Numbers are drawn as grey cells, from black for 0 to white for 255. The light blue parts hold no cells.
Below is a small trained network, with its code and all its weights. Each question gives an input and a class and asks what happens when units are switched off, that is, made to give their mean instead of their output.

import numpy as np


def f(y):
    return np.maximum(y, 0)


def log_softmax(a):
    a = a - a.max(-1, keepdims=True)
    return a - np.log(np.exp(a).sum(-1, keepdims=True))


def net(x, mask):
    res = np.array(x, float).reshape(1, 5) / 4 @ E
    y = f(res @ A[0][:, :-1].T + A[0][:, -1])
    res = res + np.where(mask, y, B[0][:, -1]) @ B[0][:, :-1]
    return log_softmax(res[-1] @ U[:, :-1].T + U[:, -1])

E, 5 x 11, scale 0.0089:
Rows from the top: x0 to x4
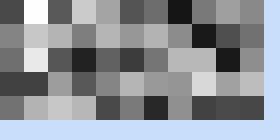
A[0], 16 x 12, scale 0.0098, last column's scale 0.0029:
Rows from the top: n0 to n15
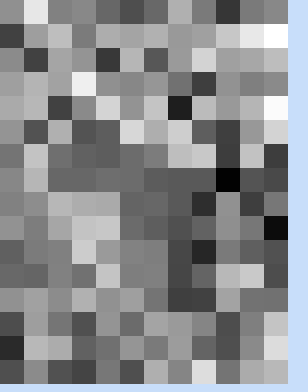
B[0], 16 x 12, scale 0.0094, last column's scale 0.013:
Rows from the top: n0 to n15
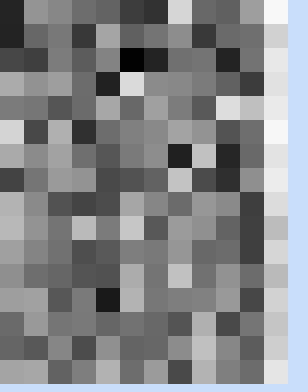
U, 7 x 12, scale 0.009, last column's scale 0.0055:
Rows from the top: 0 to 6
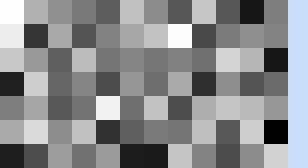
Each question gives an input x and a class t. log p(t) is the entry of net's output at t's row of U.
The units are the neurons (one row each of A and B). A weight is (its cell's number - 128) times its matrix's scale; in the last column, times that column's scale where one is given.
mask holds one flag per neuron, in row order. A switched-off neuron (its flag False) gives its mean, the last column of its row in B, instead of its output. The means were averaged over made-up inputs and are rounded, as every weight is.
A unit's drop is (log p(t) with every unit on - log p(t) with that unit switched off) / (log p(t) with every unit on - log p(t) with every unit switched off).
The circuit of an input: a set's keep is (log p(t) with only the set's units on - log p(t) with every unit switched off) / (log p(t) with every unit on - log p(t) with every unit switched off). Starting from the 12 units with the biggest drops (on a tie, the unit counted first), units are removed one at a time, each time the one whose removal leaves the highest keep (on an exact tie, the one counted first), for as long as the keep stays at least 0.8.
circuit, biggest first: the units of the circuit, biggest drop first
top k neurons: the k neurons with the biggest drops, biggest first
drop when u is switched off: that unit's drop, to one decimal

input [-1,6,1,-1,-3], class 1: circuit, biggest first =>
[n2, n6]
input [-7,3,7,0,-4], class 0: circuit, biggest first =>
[n6]
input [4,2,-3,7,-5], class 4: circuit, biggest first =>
[n4, n0]
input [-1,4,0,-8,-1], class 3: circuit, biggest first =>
[n6, n5]
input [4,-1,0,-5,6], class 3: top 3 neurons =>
[n0, n7, n6]
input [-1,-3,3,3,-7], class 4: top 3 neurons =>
[n15, n0, n7]
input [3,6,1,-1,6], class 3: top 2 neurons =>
[n0, n7]
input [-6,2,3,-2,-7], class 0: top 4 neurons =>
[n15, n0, n7, n13]
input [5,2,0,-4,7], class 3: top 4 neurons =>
[n0, n7, n6, n5]
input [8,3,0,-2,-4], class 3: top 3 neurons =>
[n4, n6, n5]
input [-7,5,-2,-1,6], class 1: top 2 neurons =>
[n6, n5]
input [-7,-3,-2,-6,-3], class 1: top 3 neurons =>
[n0, n7, n5]
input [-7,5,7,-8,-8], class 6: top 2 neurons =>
[n0, n7]
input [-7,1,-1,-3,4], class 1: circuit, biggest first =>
[n5]
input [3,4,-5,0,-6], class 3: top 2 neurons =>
[n5, n1]
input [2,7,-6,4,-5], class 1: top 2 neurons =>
[n0, n11]
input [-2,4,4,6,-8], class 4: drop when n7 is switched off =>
0.1
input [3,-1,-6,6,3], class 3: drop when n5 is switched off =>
0.2
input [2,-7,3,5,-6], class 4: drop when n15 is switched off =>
0.6
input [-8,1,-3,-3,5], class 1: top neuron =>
[n6]
